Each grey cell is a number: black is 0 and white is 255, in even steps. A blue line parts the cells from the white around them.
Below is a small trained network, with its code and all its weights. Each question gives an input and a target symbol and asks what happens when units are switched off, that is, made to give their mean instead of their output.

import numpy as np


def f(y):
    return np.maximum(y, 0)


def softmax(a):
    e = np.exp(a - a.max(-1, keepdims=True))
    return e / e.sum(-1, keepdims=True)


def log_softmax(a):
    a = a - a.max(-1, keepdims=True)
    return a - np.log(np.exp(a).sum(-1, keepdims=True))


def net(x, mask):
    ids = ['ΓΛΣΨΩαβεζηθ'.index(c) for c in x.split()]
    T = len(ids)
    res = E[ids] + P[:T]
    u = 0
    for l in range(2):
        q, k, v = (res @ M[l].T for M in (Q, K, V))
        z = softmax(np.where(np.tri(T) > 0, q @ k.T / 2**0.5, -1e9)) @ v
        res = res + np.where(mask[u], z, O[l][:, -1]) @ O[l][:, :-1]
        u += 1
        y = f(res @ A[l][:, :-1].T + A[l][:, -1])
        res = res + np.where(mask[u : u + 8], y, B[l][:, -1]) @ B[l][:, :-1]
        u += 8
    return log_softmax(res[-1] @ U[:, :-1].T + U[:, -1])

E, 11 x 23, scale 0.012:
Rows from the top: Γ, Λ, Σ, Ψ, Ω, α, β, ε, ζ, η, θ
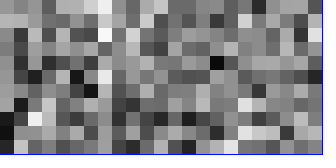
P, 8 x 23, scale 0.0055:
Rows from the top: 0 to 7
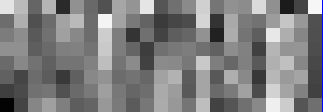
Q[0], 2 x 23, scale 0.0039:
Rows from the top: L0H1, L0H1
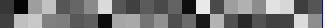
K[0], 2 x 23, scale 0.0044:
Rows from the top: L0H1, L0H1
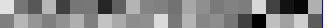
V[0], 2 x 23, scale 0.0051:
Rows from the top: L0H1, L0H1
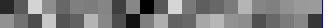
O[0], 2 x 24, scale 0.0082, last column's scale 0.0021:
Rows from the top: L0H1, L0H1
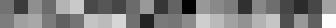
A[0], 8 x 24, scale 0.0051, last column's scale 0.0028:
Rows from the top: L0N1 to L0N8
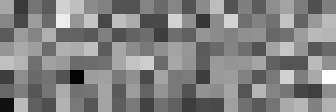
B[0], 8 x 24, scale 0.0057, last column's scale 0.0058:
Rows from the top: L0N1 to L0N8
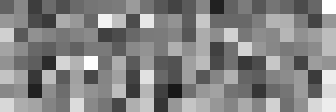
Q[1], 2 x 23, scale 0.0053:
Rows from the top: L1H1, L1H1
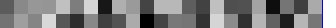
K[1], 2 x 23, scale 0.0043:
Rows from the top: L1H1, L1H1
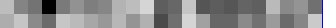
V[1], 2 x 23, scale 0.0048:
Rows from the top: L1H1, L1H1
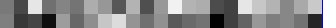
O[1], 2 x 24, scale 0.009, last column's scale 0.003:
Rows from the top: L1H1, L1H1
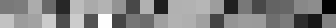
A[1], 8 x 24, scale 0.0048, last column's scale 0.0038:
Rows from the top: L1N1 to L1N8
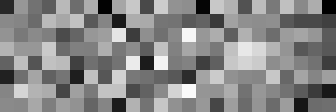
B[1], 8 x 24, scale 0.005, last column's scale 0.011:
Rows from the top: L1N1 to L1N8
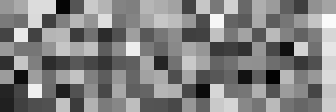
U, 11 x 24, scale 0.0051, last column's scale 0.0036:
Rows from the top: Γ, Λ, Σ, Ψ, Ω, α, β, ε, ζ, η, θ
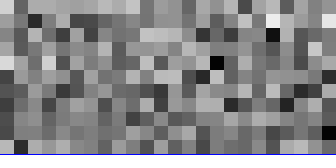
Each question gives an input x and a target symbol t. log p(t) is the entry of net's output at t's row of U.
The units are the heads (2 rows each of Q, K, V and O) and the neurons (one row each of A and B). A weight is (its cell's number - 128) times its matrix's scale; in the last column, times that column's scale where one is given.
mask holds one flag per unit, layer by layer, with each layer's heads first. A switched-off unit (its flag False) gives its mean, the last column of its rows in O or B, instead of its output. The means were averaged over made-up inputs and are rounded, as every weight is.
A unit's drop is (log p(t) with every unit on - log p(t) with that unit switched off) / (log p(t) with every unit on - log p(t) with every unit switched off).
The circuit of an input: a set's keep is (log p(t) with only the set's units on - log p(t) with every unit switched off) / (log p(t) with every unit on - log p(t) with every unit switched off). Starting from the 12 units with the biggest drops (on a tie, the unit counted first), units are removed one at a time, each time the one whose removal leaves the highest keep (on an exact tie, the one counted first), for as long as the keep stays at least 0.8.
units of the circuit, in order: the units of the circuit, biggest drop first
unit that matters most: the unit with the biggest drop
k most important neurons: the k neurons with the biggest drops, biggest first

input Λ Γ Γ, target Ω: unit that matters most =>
L0H1
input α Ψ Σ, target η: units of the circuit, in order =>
L1H1; L1N5; L1N4; L0N8
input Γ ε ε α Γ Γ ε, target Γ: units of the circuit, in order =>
L0H1; L1N4; L1N5
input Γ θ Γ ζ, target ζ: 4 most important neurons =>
L0N6; L1N5; L1N1; L1N4
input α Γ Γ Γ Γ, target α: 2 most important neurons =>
L1N7; L0N5
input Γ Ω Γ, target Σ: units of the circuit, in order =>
L1H1; L1N7; L0H1
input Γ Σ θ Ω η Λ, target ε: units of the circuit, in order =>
L0N8; L1H1; L0H1; L0N1
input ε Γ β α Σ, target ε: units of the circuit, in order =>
L1H1; L0N7; L0N6
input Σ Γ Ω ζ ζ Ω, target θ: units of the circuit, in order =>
L0N8; L1H1; L1N6; L0N6
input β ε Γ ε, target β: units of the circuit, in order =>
L1H1; L0H1; L1N6
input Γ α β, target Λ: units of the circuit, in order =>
L0H1; L1H1; L0N6
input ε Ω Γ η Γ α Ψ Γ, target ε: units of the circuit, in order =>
L1H1; L0N7; L0N6; L0N3
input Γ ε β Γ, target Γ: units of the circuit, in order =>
L0H1; L1N5
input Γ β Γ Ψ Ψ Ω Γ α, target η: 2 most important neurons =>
L0N2; L1N5
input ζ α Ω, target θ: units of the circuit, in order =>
L1H1; L1N6; L0N3
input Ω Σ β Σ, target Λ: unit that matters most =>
L0N5
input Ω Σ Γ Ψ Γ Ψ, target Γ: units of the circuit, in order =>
L0N2; L1H1; L1N4
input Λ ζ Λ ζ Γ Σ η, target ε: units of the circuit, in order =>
L0N8; L1H1
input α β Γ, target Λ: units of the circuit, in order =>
L0H1; L0N6; L1H1; L0N4
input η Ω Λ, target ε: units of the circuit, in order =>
L1H1
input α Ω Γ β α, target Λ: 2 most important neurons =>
L0N6; L0N7
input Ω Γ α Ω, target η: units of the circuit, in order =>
L1H1; L1N5; L1N8; L1N4
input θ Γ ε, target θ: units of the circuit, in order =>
L1N6; L1H1; L0N3
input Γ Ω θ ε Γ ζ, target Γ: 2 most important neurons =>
L0N6; L0N8
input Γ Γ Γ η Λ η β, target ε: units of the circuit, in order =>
L1H1; L0N1
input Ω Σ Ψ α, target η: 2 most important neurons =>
L1N5; L0N2
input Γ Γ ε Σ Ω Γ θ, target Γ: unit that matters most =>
L0N8
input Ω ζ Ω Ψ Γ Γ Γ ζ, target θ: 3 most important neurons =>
L0N8; L1N6; L0N6
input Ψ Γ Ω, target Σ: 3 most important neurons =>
L0N5; L0N2; L1N2
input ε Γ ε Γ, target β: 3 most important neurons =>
L0N8; L1N4; L1N2
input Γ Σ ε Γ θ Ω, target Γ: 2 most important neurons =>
L0N8; L0N6
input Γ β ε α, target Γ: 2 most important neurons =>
L0N8; L1N5
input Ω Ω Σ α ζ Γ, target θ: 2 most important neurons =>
L0N8; L1N6
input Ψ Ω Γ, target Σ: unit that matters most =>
L0N5
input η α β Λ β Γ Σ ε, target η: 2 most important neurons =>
L1N8; L0N1
